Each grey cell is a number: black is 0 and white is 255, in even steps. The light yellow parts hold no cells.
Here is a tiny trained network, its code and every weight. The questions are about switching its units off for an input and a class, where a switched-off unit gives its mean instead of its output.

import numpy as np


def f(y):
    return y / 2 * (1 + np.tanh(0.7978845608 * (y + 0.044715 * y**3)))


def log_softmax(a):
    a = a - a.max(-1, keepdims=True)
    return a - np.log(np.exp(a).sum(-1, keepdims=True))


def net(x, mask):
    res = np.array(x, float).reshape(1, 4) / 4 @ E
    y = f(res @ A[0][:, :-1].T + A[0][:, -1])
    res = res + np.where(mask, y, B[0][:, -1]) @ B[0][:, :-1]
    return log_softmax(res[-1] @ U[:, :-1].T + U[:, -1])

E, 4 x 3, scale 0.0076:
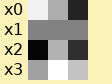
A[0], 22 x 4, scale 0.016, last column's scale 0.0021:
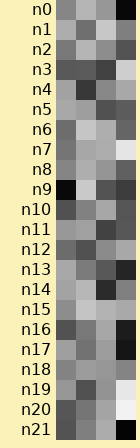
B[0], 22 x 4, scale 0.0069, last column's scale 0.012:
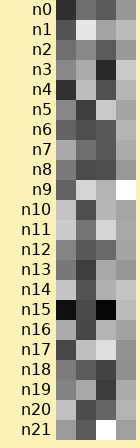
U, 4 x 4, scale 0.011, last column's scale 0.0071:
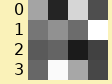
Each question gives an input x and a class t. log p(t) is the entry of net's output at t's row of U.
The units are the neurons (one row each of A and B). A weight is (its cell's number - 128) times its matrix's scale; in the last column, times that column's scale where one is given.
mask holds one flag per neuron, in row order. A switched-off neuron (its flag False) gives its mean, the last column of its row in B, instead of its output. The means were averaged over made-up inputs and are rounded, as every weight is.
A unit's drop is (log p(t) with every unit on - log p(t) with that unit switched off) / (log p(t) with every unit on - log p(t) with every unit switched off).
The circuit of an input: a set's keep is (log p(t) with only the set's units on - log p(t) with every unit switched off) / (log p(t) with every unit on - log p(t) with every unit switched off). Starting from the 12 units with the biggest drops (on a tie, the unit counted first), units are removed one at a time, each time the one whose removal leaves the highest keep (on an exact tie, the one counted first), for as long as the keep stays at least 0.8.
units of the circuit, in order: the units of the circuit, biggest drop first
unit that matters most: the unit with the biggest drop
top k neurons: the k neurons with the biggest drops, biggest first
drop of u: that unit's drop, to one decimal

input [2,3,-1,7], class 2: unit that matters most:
n15
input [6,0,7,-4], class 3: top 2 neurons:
n9, n3
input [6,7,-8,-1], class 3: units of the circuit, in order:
n1, n17
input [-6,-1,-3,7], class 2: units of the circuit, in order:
n15, n6
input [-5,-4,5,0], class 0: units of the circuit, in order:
n10, n21
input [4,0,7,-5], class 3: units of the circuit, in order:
n9, n15
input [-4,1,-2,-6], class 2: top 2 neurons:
n9, n4
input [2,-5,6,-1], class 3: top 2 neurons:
n9, n15
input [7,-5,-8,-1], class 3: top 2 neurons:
n1, n4
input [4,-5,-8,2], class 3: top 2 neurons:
n1, n17
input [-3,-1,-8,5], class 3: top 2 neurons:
n1, n17
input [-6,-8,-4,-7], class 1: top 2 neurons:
n4, n15
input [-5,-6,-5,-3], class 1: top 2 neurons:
n4, n19
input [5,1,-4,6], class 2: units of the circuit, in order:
n15
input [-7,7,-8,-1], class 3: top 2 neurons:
n1, n4
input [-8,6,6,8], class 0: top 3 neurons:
n21, n10, n16
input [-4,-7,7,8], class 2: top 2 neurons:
n15, n6
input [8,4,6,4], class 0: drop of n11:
0.1
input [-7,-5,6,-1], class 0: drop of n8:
0.0
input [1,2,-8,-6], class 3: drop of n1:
0.2
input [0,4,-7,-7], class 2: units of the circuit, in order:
n4
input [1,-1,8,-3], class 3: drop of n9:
0.5
